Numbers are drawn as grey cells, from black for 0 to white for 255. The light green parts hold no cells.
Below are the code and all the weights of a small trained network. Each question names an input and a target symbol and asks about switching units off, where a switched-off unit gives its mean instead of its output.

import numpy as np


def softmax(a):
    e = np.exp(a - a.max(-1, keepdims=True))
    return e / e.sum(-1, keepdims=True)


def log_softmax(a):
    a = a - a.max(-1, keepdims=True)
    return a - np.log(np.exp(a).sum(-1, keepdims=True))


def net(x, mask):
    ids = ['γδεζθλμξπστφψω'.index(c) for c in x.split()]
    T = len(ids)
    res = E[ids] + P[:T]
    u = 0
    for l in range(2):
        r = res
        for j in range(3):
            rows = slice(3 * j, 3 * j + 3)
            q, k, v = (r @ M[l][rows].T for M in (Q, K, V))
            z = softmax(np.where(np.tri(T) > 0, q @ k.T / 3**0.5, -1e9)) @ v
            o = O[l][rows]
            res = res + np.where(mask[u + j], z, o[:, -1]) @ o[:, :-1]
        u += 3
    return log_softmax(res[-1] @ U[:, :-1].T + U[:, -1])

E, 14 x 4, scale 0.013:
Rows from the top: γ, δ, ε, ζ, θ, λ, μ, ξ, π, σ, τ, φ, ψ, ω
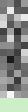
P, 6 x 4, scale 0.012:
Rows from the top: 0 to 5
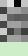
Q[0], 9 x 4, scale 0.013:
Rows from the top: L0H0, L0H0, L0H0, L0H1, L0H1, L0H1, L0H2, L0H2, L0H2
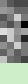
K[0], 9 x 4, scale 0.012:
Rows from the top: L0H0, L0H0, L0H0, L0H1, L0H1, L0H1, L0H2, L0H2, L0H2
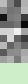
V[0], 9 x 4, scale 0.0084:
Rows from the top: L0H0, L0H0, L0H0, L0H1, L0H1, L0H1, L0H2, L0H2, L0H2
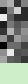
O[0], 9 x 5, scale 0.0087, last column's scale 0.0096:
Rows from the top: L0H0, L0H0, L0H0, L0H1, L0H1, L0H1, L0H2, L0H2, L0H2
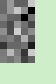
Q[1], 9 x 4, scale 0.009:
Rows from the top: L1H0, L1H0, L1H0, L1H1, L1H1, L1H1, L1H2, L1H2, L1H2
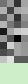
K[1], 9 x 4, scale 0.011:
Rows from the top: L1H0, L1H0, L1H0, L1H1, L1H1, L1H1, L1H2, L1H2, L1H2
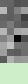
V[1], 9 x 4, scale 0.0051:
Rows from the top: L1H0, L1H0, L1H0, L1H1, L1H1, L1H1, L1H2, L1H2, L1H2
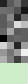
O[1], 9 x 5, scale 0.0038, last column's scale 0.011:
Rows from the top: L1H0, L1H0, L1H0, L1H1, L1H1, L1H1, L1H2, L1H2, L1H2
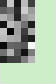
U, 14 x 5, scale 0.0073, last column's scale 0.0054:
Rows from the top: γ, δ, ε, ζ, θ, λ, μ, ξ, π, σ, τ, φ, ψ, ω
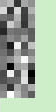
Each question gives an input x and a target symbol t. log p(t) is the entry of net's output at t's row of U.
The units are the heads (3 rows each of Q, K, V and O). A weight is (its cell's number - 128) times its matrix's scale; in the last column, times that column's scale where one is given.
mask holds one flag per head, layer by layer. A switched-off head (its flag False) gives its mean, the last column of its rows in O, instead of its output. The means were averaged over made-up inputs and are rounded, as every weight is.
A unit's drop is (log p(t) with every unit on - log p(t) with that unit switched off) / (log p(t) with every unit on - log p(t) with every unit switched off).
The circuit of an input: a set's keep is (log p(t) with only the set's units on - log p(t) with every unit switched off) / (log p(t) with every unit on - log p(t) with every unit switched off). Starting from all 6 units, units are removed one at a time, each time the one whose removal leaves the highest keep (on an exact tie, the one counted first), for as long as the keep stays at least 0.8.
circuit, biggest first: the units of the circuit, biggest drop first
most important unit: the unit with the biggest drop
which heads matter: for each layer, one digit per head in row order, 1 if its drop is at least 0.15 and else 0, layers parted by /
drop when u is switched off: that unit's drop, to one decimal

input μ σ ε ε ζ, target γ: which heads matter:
010 / 100
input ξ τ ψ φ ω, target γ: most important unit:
L0H1
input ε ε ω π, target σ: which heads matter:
111 / 010
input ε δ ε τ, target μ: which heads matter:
111 / 100
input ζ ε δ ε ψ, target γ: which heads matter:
110 / 100
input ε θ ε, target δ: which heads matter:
001 / 100
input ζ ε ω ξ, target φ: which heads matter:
101 / 101
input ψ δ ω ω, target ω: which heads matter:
100 / 001
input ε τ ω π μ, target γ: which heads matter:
110 / 000
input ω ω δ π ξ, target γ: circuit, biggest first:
(L1H0, L0H0)
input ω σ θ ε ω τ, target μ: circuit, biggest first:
(L0H0, L0H1, L1H0)
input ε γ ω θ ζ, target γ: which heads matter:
010 / 000
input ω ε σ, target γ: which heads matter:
100 / 100
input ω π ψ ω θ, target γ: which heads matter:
100 / 100
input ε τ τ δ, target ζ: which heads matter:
111 / 011
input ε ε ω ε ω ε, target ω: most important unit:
L1H1
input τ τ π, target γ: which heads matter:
110 / 101
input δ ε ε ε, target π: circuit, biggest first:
(L0H0, L0H2)
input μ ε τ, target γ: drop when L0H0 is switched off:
0.3
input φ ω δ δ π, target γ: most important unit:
L1H0
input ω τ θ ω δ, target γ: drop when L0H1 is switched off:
0.0
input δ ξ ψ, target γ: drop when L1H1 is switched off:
-0.1
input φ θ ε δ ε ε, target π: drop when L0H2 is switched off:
0.3
